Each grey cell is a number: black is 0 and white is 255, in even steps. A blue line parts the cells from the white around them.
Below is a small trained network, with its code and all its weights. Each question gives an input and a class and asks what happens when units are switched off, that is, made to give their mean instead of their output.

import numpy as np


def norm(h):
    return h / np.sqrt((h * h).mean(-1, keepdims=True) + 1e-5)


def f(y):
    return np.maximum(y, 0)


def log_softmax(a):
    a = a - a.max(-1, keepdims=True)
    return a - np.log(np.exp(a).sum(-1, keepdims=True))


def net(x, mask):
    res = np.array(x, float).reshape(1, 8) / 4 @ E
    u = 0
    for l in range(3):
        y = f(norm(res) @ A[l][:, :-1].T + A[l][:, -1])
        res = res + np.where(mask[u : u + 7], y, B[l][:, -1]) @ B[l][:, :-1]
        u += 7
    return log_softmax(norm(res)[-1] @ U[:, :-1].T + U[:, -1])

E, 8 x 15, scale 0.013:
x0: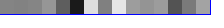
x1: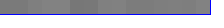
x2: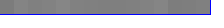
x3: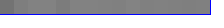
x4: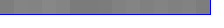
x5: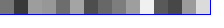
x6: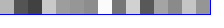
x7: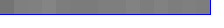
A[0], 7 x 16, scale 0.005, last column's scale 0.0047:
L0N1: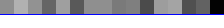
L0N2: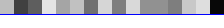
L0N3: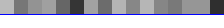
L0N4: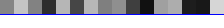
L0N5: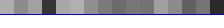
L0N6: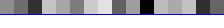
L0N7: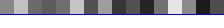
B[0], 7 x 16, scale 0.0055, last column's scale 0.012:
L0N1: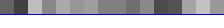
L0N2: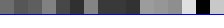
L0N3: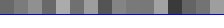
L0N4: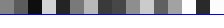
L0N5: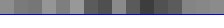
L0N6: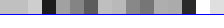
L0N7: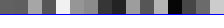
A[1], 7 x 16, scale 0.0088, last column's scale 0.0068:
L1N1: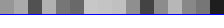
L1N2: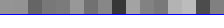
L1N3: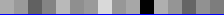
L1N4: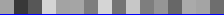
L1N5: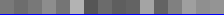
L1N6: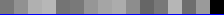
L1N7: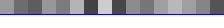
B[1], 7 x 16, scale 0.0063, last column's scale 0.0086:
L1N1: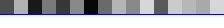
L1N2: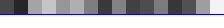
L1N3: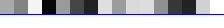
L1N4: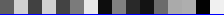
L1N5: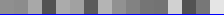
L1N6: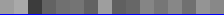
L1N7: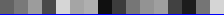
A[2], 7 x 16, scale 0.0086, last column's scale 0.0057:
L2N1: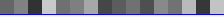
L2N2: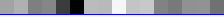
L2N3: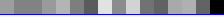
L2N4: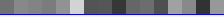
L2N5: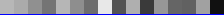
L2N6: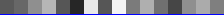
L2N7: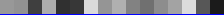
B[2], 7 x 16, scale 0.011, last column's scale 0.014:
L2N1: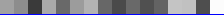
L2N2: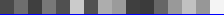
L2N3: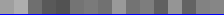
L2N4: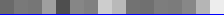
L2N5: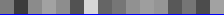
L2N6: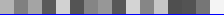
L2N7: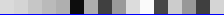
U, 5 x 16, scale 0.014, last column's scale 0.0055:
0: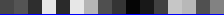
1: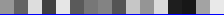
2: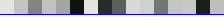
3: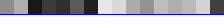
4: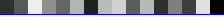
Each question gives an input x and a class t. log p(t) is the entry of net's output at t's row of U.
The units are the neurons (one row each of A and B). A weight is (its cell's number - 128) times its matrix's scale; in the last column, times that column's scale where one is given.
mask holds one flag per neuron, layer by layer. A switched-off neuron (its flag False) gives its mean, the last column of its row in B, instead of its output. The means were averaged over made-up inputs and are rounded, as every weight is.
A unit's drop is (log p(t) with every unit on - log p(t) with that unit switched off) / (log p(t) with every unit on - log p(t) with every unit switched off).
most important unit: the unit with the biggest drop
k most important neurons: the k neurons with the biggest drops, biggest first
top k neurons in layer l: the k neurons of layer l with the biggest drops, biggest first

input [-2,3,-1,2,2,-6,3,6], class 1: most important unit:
L0N6
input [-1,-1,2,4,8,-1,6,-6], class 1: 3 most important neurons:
[L0N6; L1N3; L0N4]
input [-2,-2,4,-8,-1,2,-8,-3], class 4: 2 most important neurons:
[L2N1; L1N4]
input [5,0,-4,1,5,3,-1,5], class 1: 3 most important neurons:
[L2N6; L0N4; L1N4]
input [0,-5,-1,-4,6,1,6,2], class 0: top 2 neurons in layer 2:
[L2N7; L2N6]
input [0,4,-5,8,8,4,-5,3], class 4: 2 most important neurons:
[L1N5; L2N6]
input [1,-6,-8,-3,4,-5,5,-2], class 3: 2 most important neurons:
[L0N6; L1N1]
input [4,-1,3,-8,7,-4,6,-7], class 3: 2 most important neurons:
[L0N6; L1N3]
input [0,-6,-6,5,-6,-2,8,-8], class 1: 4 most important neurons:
[L0N6; L1N3; L1N7; L2N5]
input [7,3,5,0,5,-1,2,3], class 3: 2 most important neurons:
[L2N2; L0N4]
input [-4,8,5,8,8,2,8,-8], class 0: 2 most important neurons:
[L1N4; L0N2]
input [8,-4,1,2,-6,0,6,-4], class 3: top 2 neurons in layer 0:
[L0N4; L0N6]
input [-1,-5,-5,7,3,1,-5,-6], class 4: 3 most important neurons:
[L1N4; L2N1; L0N2]
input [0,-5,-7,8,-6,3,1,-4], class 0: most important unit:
L1N3
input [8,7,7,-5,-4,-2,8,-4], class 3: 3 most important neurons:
[L1N3; L2N2; L0N6]
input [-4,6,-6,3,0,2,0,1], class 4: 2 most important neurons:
[L0N4; L2N1]
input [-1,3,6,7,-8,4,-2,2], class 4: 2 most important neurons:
[L2N1; L2N6]
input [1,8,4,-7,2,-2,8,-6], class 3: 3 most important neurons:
[L0N6; L1N3; L1N1]
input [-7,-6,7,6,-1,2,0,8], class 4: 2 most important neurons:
[L0N4; L2N1]
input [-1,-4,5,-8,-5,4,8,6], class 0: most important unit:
L1N7
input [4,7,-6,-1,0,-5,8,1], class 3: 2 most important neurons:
[L0N6; L1N3]
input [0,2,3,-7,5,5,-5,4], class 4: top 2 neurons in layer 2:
[L2N6; L2N7]
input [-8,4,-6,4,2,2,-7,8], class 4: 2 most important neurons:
[L2N1; L1N4]
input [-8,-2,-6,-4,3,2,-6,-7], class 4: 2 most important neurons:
[L2N1; L1N4]
